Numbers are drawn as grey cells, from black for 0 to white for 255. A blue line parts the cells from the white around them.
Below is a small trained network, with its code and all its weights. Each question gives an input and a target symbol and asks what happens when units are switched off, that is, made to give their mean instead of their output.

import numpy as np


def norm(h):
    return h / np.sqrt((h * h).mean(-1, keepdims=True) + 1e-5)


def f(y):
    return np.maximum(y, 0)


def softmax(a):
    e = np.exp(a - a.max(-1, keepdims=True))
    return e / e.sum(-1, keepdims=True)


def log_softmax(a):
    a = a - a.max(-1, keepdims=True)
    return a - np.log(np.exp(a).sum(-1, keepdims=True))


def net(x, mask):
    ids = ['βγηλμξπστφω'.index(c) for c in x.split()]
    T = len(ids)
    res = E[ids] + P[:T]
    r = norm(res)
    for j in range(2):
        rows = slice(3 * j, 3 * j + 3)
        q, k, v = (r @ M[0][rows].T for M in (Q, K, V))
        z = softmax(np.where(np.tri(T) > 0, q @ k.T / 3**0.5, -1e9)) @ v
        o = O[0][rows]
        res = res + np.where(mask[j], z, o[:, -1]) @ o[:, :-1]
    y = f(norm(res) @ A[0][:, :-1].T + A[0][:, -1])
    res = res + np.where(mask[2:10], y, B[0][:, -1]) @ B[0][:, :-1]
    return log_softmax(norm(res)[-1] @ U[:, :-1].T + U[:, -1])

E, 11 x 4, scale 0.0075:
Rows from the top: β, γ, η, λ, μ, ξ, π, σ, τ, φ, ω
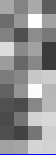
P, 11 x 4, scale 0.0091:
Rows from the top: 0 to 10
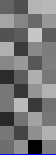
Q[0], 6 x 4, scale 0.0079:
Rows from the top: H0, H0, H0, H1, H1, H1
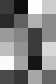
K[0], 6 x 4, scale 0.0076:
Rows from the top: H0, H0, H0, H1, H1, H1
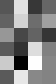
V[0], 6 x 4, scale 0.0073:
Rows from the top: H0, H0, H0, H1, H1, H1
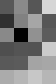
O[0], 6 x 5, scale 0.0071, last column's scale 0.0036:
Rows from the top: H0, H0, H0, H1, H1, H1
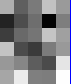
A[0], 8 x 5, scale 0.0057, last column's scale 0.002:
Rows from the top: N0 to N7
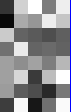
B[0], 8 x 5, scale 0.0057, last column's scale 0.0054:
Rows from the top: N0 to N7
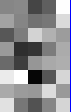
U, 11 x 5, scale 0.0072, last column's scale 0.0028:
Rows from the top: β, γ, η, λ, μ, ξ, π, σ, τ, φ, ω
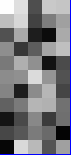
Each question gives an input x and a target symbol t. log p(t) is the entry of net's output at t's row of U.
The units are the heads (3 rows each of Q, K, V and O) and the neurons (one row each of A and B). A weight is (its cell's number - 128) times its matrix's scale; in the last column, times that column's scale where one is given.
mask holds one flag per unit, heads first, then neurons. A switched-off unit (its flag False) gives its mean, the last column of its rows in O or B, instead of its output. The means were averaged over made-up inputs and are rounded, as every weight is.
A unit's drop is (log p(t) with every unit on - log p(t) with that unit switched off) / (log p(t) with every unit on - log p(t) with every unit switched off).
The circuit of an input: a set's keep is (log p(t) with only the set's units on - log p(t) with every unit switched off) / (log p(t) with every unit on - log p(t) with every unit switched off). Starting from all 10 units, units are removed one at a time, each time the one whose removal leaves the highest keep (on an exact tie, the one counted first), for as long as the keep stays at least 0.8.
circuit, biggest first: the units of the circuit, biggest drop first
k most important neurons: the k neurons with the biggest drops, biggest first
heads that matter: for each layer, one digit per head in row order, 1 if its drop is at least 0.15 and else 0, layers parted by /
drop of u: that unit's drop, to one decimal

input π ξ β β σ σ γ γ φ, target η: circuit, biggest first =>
H0
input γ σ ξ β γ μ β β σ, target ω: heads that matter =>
11
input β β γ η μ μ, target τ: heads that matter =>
01
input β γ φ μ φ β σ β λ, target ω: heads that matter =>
01
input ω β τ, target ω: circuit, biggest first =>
N0, N7
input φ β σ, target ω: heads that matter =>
01
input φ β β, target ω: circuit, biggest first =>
H1, N7
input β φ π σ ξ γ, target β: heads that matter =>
11
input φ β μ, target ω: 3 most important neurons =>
N5, N7, N3
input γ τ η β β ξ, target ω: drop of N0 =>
0.1
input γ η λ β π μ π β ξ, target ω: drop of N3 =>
0.0
